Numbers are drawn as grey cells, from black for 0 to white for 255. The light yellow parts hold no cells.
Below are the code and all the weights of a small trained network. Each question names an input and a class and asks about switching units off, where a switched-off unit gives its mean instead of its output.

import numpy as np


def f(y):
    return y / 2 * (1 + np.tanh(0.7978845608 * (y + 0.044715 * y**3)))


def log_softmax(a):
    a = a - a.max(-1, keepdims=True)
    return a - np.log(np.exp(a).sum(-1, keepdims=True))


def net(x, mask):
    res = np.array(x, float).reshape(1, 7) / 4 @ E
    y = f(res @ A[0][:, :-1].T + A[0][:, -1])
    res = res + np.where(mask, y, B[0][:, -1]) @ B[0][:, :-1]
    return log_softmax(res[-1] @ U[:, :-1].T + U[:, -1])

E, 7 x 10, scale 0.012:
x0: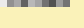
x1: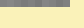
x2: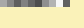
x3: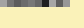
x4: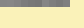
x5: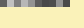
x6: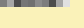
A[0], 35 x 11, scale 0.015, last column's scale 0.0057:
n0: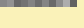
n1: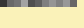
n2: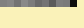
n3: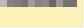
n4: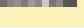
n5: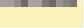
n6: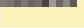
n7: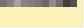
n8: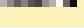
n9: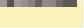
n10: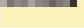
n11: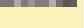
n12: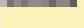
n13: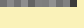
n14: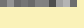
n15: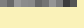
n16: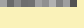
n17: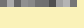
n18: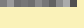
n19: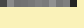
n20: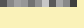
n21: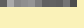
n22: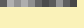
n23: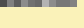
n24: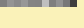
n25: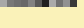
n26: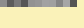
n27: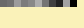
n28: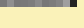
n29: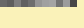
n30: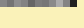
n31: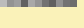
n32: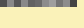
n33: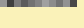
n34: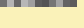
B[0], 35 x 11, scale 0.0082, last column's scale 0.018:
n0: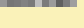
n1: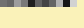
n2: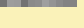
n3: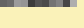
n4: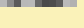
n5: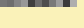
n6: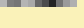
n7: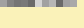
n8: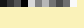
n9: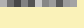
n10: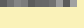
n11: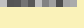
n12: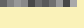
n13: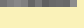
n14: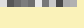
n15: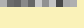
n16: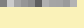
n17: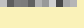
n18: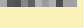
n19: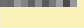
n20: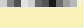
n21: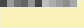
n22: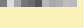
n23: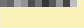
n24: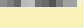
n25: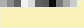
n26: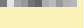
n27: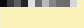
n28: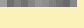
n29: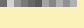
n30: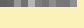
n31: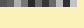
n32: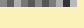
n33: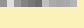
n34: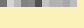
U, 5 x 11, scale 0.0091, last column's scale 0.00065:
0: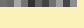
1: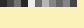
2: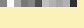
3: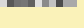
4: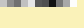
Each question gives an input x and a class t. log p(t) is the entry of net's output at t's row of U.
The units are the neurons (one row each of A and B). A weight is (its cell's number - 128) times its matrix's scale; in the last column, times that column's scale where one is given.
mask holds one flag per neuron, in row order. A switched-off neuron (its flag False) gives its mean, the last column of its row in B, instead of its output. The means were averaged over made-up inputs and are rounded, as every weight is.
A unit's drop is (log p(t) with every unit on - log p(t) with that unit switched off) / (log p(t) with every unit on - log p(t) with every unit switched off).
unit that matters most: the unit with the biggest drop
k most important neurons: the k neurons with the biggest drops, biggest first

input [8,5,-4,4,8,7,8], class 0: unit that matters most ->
n31
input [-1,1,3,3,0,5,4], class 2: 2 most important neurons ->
[n34, n22]
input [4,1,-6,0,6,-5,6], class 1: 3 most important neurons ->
[n27, n15, n11]
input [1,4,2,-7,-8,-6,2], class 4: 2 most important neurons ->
[n20, n4]
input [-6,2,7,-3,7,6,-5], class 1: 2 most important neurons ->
[n8, n31]
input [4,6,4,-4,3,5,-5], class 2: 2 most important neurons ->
[n34, n22]
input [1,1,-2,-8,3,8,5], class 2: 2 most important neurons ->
[n22, n34]
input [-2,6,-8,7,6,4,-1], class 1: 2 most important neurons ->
[n27, n21]
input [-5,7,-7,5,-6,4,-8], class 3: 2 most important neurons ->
[n8, n7]
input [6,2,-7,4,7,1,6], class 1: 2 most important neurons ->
[n27, n1]
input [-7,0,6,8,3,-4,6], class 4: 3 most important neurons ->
[n25, n6, n31]
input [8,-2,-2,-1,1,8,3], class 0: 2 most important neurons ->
[n31, n5]
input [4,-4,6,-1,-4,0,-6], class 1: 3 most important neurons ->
[n8, n14, n17]
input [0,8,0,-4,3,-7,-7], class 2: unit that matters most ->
n33
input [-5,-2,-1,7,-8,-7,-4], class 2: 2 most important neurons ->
[n33, n29]
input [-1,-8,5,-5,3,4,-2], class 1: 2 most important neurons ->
[n8, n25]
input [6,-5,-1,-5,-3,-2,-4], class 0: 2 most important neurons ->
[n31, n25]
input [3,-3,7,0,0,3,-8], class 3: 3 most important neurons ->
[n15, n27, n11]
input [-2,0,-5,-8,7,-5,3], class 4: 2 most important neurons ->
[n20, n8]
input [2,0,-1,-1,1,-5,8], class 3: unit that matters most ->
n14
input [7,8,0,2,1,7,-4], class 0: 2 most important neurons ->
[n31, n3]
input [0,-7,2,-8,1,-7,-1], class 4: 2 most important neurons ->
[n20, n4]
